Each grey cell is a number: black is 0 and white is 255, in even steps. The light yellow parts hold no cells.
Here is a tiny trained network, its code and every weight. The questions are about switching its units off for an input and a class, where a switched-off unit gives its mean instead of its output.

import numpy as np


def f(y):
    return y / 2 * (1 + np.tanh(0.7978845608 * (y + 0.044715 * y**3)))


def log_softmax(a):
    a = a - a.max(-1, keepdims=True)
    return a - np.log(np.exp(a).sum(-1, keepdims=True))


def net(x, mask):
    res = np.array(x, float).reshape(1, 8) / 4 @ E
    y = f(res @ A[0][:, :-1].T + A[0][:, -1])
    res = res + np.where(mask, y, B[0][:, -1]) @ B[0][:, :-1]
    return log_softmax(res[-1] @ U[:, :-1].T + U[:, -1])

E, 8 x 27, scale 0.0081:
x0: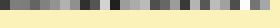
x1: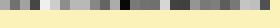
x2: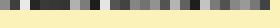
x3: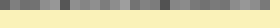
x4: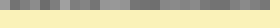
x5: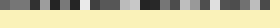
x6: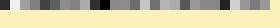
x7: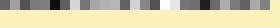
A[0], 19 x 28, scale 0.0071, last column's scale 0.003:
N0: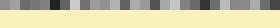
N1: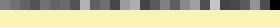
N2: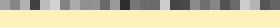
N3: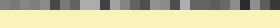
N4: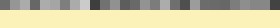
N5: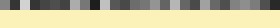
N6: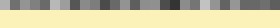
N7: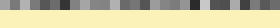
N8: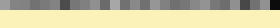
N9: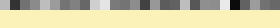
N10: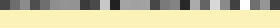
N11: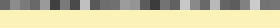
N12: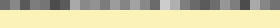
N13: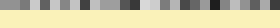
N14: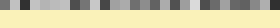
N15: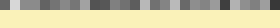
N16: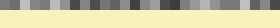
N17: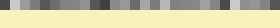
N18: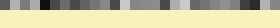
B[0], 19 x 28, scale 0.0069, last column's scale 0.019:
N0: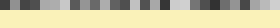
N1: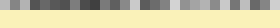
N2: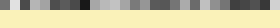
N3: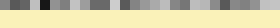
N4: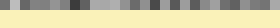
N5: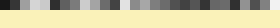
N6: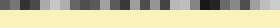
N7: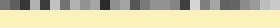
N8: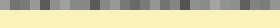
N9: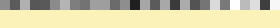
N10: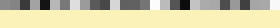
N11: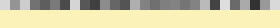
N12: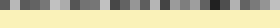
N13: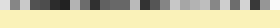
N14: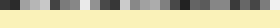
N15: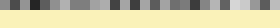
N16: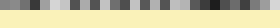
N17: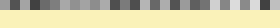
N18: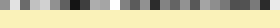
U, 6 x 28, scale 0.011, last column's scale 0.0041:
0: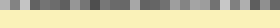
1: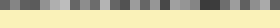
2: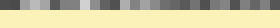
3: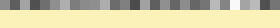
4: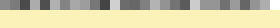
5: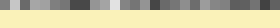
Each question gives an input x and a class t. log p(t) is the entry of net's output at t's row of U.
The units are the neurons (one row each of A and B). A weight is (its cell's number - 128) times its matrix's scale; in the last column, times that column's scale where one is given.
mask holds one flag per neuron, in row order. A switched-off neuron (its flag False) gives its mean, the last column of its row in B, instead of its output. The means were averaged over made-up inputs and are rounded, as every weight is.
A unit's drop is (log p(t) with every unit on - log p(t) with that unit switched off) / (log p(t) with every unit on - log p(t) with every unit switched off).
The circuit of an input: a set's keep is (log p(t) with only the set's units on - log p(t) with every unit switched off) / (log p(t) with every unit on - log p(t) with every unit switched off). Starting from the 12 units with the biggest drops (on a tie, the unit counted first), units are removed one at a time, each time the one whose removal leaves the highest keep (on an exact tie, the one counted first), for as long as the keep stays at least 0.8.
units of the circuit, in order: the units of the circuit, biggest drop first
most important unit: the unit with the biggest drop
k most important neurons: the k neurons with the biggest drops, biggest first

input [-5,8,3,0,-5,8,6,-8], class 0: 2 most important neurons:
(N11; N1)
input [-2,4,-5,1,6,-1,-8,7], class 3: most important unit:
N9
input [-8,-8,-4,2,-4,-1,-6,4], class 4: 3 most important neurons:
(N3; N2; N7)
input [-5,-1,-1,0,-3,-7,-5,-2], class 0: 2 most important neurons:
(N13; N10)
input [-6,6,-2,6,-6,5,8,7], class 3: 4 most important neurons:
(N17; N15; N16; N6)
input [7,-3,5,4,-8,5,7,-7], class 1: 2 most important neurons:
(N16; N9)
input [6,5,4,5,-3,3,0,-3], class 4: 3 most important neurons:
(N10; N18; N14)
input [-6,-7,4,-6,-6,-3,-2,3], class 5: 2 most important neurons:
(N18; N10)
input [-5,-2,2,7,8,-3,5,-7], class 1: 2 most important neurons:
(N6; N16)
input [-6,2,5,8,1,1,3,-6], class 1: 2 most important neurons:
(N6; N10)
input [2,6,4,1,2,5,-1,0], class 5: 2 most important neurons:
(N2; N13)
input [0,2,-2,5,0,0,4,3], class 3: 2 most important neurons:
(N16; N6)
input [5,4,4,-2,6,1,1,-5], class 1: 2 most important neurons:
(N16; N14)
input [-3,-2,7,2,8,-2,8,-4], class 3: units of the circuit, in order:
(N17)
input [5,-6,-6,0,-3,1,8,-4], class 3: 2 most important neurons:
(N15; N17)
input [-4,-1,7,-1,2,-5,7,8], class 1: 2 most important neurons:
(N0; N12)
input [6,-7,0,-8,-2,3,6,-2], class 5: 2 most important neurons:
(N18; N9)
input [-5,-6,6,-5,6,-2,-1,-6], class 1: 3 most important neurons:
(N6; N14; N16)
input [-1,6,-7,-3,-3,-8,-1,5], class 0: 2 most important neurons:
(N13; N5)
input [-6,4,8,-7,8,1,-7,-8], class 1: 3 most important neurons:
(N6; N16; N14)
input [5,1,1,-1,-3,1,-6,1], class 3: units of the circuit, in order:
(N9)
